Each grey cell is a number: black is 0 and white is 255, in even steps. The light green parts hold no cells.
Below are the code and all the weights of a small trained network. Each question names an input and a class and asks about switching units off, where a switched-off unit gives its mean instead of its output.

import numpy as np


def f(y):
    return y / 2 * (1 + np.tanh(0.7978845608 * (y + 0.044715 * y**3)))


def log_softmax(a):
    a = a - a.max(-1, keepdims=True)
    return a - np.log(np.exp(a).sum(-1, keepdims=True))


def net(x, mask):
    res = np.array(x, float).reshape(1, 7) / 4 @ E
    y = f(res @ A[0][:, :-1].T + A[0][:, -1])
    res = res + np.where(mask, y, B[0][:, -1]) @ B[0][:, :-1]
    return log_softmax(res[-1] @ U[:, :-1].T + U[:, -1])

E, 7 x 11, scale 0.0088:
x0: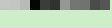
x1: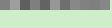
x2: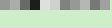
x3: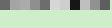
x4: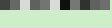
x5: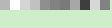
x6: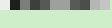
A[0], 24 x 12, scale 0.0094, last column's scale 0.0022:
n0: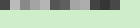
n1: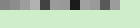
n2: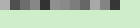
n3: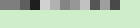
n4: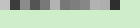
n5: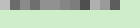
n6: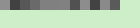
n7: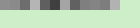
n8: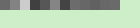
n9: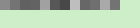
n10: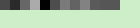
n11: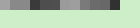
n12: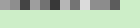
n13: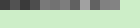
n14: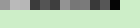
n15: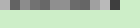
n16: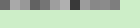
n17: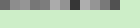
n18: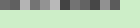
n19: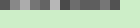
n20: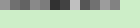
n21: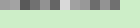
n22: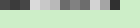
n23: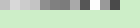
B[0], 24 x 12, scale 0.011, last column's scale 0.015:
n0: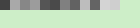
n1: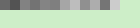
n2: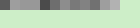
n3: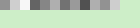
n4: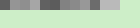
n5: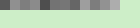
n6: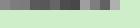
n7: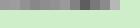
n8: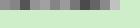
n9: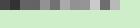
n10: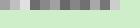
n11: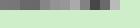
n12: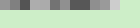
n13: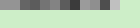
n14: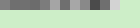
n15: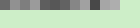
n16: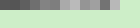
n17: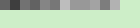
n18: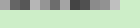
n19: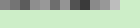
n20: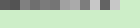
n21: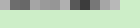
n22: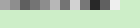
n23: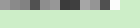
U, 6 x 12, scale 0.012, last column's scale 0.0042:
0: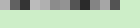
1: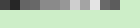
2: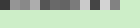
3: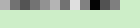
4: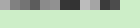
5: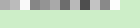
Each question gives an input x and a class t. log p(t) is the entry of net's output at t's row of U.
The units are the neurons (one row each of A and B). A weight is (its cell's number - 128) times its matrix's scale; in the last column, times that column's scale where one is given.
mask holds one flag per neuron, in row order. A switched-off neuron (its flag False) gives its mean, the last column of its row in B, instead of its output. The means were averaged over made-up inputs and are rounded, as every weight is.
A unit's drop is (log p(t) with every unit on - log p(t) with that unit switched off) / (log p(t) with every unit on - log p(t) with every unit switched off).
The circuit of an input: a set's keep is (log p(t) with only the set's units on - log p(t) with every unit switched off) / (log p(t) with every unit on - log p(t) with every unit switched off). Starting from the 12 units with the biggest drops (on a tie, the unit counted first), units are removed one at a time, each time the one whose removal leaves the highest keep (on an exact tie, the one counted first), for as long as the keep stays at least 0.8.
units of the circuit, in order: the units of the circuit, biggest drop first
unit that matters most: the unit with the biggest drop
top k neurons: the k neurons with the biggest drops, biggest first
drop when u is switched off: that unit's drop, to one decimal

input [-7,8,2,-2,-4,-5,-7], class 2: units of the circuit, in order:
[n0]
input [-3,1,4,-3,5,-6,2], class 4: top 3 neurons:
[n13 n6 n21]
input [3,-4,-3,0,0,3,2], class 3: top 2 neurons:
[n3 n10]
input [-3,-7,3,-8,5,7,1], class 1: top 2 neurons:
[n9 n20]
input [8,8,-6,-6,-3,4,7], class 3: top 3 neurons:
[n11 n14 n0]
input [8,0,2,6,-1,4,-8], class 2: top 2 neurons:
[n0 n22]
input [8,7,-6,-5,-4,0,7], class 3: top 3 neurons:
[n11 n14 n0]
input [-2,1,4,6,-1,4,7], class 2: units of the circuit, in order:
[n4 n15]
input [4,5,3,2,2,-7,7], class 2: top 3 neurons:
[n4 n23 n15]
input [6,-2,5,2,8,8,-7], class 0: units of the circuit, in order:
[n8 n19]
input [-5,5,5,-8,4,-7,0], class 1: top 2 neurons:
[n9 n23]
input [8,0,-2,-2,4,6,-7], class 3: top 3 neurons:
[n14 n8 n11]
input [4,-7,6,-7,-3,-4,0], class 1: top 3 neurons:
[n9 n10 n20]
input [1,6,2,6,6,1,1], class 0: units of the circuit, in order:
[n19]
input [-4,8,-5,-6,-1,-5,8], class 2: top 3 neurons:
[n2 n4 n15]
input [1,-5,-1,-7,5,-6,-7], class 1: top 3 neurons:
[n9 n20 n23]
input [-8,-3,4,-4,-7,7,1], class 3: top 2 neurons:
[n22 n18]
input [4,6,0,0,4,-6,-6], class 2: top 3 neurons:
[n0 n23 n22]
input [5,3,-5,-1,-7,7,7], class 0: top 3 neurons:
[n21 n12 n0]
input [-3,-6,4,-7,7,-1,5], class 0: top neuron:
[n18]
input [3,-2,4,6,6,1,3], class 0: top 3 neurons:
[n8 n18 n19]
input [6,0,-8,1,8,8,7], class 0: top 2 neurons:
[n8 n19]
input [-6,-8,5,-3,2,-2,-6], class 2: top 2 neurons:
[n0 n14]
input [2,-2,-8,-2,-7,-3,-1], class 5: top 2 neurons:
[n10 n18]
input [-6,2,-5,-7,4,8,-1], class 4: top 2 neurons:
[n23 n1]
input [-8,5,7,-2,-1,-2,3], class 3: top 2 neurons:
[n22 n10]
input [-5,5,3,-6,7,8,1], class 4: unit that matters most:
n23
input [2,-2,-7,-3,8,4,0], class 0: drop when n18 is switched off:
0.1
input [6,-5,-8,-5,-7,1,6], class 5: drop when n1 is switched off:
-0.1
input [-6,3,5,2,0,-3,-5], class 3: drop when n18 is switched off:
0.0
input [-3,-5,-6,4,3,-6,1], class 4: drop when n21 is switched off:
0.1
